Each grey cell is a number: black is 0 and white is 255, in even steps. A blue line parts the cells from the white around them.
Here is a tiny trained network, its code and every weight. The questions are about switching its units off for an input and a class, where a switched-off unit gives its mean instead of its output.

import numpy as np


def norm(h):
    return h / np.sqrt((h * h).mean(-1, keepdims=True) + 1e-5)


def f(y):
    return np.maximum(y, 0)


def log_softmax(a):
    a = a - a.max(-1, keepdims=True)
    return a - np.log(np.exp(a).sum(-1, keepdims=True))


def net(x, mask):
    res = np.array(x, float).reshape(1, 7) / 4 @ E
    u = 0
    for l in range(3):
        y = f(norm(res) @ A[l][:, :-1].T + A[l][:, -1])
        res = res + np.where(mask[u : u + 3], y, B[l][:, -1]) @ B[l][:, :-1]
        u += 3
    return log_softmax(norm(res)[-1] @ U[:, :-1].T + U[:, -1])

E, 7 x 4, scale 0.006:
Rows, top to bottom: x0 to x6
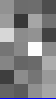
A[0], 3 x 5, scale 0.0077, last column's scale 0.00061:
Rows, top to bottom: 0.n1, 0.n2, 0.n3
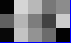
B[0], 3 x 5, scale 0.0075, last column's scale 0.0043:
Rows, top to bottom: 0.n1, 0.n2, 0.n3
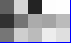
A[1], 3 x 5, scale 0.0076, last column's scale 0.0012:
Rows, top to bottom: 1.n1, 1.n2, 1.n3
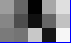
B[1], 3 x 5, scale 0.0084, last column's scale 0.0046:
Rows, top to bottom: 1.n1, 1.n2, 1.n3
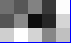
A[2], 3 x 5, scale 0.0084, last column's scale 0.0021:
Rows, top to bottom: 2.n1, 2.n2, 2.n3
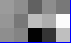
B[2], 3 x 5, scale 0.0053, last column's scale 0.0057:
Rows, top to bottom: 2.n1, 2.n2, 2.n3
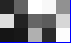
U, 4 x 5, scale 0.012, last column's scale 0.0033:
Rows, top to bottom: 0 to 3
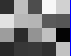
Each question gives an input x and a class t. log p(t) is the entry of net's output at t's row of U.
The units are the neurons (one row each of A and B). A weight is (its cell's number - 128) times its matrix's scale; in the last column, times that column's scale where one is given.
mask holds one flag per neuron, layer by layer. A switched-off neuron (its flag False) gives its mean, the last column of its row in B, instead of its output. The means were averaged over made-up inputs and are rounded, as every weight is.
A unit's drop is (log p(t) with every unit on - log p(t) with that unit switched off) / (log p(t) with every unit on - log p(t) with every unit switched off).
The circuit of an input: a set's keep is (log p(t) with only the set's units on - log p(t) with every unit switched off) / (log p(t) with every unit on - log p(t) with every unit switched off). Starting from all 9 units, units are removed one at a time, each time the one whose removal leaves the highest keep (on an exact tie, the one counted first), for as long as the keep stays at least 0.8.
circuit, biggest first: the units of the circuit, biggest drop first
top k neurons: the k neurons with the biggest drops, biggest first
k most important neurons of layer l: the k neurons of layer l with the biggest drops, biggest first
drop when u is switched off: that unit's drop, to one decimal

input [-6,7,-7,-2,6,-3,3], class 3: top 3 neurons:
(0.n3; 1.n3; 0.n2)
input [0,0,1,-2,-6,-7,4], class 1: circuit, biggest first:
(0.n1; 1.n3)
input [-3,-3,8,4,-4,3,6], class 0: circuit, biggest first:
(0.n1)
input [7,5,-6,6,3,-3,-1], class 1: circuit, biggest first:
(0.n1; 1.n3; 2.n3)
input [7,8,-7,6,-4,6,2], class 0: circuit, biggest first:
(0.n1; 2.n3)
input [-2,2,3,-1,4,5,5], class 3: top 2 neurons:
(0.n3; 0.n2)
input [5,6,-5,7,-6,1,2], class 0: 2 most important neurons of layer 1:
(1.n1; 1.n3)
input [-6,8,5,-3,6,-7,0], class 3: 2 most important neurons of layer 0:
(0.n3; 0.n2)
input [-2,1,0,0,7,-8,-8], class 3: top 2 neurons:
(0.n3; 2.n3)
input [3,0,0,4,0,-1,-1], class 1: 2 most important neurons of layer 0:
(0.n1; 0.n3)
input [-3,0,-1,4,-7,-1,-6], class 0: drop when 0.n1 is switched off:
0.2
